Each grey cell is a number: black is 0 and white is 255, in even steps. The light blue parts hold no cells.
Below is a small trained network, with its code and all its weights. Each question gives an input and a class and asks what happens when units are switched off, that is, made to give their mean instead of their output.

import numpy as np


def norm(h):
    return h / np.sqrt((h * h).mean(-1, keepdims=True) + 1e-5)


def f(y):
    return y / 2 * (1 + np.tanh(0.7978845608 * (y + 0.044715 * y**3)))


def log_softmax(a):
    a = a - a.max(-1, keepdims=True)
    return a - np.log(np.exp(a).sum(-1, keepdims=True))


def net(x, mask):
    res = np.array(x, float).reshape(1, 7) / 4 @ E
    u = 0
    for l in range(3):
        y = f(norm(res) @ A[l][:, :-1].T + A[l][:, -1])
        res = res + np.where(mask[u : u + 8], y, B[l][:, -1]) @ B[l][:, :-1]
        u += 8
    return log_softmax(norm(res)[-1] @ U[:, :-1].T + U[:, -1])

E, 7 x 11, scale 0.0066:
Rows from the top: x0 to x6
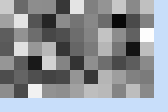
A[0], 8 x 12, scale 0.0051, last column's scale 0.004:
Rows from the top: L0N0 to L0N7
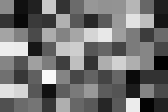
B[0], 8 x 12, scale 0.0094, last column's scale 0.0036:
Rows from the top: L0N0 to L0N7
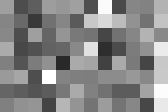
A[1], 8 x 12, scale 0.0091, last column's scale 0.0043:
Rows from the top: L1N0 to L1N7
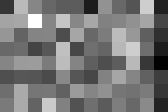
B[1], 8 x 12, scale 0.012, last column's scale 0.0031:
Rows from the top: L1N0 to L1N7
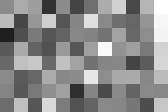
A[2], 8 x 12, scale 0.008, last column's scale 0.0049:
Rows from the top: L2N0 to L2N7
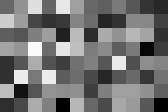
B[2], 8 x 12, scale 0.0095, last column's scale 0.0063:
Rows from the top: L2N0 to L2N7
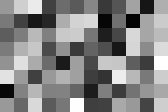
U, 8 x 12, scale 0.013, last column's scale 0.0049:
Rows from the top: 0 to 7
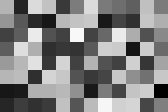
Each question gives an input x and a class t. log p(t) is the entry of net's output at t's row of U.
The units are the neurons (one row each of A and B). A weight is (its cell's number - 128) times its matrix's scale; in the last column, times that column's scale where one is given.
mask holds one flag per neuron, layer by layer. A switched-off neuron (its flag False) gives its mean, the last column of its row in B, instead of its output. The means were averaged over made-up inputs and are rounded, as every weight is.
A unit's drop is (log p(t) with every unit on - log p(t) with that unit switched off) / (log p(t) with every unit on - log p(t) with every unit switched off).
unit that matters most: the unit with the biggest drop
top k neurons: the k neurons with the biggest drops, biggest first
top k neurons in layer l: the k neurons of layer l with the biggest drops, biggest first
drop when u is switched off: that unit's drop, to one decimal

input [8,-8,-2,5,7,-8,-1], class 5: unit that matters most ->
L1N7
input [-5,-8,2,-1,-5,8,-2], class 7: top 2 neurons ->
L0N1; L1N3
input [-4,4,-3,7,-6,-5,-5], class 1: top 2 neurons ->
L0N3; L0N6
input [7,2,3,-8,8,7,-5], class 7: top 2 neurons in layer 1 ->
L1N3; L1N5
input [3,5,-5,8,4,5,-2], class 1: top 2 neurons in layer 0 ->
L0N6; L0N3
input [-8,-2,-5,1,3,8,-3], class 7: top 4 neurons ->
L1N3; L0N1; L0N7; L1N5
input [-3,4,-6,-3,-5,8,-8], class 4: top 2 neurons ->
L0N7; L1N4
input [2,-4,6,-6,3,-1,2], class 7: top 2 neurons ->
L0N1; L1N3
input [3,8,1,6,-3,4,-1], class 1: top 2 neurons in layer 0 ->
L0N3; L0N6
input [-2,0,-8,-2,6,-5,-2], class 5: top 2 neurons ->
L0N5; L2N5
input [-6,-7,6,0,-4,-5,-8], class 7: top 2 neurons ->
L0N1; L1N3
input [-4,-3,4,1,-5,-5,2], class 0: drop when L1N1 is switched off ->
0.7
